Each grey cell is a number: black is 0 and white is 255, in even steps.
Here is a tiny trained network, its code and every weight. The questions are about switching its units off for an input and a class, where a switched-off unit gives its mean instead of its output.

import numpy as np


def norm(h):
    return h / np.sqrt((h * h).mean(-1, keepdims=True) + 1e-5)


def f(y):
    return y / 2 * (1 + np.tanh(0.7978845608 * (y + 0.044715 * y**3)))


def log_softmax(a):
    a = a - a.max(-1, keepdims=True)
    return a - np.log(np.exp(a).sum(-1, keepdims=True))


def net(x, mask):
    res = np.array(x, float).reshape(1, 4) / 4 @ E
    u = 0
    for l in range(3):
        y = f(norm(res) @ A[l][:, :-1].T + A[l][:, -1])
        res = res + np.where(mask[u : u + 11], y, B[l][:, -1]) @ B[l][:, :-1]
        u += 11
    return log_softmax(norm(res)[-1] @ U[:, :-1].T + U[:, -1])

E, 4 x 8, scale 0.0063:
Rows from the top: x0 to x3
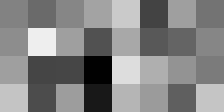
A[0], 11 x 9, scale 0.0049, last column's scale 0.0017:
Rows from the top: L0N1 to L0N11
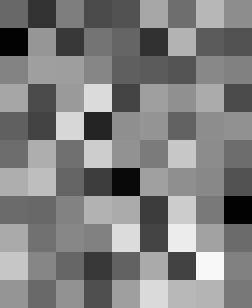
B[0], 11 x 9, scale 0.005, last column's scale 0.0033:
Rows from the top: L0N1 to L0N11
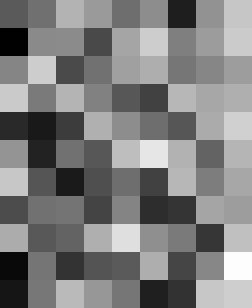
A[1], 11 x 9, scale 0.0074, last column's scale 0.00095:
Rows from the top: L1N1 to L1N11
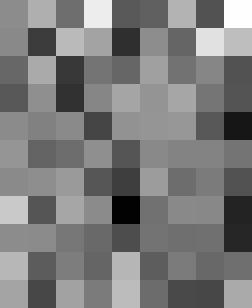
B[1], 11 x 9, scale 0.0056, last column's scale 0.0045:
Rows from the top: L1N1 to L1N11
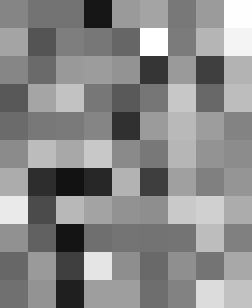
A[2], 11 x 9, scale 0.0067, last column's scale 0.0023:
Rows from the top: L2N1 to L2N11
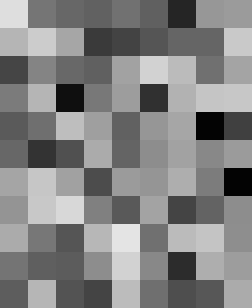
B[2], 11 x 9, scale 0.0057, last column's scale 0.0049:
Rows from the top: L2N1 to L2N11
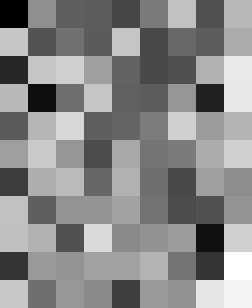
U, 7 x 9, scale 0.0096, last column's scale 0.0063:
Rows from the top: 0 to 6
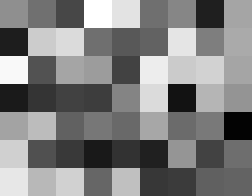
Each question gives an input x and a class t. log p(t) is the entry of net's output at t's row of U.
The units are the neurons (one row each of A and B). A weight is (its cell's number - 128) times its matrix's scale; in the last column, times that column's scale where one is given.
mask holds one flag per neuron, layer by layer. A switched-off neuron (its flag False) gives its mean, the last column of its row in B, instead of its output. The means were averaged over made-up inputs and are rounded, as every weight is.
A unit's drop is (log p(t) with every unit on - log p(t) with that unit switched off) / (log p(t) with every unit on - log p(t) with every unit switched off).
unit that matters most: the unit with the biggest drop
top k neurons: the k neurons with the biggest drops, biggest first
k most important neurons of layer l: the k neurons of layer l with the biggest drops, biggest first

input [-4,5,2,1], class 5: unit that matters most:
L0N7
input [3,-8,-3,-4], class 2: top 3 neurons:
(L0N4, L1N8, L0N10)
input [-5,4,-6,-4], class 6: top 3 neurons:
(L0N10, L1N11, L2N7)
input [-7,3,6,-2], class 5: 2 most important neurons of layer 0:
(L0N7, L0N2)
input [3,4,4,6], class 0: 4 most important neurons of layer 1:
(L1N10, L1N11, L1N1, L1N2)
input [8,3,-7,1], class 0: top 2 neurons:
(L0N6, L1N4)
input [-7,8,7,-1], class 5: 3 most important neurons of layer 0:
(L0N7, L0N2, L0N6)
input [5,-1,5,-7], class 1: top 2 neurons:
(L0N2, L1N4)
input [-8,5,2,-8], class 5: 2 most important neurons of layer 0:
(L0N7, L0N9)
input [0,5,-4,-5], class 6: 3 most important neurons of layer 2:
(L2N2, L2N8, L2N1)
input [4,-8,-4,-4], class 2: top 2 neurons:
(L0N4, L1N8)
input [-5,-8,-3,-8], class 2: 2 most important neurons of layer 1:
(L1N8, L1N2)
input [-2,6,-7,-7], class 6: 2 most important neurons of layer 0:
(L0N10, L0N5)
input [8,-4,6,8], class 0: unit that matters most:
L2N9
